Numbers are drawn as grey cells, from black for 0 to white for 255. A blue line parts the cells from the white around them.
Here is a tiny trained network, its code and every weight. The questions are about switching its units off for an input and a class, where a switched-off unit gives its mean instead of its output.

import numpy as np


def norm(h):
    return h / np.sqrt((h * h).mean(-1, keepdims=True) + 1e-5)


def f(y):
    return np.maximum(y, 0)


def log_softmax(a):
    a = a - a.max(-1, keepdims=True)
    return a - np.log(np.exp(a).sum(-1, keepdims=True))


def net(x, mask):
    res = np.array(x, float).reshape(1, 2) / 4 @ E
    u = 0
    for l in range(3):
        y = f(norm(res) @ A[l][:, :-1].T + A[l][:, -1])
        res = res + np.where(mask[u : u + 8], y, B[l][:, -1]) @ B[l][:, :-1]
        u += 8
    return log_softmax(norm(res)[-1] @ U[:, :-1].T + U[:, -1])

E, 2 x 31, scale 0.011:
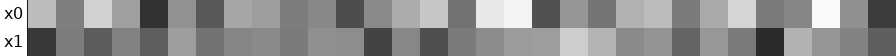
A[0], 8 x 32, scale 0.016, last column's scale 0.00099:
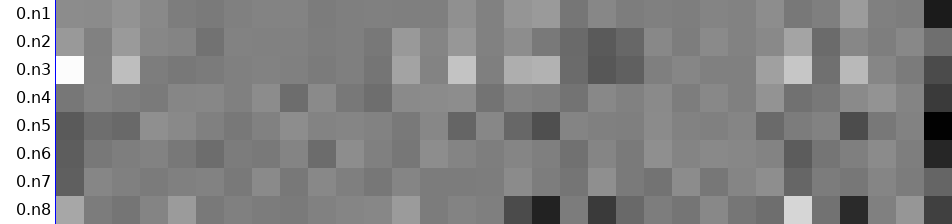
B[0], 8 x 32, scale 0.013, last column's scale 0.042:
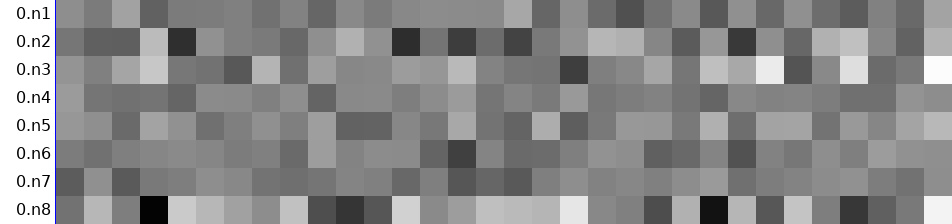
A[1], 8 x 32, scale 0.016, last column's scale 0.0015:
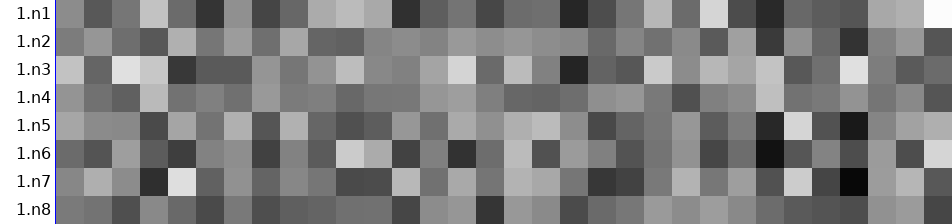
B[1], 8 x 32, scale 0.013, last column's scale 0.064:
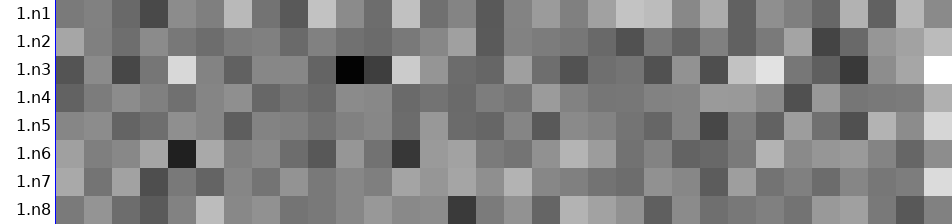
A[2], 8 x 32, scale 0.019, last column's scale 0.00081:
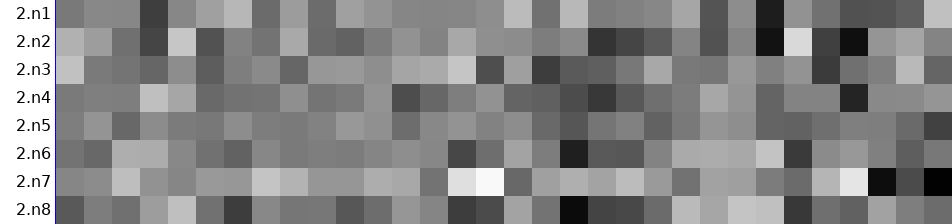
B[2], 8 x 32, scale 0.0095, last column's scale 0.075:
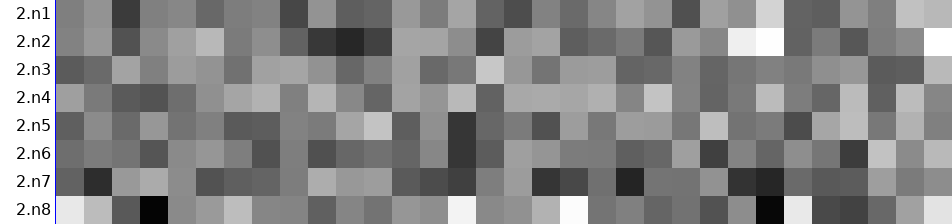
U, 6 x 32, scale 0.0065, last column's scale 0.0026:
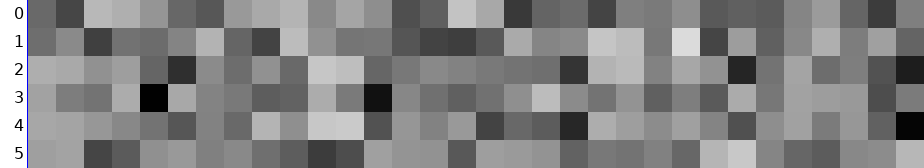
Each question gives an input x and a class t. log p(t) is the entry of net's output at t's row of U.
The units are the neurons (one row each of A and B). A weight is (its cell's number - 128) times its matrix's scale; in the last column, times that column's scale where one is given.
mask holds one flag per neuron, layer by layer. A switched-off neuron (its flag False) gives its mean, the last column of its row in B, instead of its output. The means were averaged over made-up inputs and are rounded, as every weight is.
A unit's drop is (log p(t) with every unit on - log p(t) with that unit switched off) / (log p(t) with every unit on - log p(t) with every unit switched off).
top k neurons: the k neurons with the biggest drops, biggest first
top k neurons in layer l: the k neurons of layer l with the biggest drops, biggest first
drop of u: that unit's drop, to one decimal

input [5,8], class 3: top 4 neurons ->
(0.n3 0.n8 0.n5 1.n6)
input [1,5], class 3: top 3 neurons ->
(0.n3 0.n8 0.n5)
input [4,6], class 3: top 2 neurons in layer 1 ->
(1.n6 1.n3)
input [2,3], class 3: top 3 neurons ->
(0.n3 0.n8 0.n5)
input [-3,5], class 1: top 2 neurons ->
(0.n8 0.n3)
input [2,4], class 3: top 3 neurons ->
(0.n3 0.n8 0.n5)
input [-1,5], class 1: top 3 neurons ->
(0.n8 0.n3 1.n3)
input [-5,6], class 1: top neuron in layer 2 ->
(2.n2)
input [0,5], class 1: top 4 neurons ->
(0.n8 0.n3 1.n3 2.n2)
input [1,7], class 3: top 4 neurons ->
(0.n3 0.n8 0.n5 1.n3)
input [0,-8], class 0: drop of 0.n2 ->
0.6
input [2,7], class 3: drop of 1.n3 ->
0.3
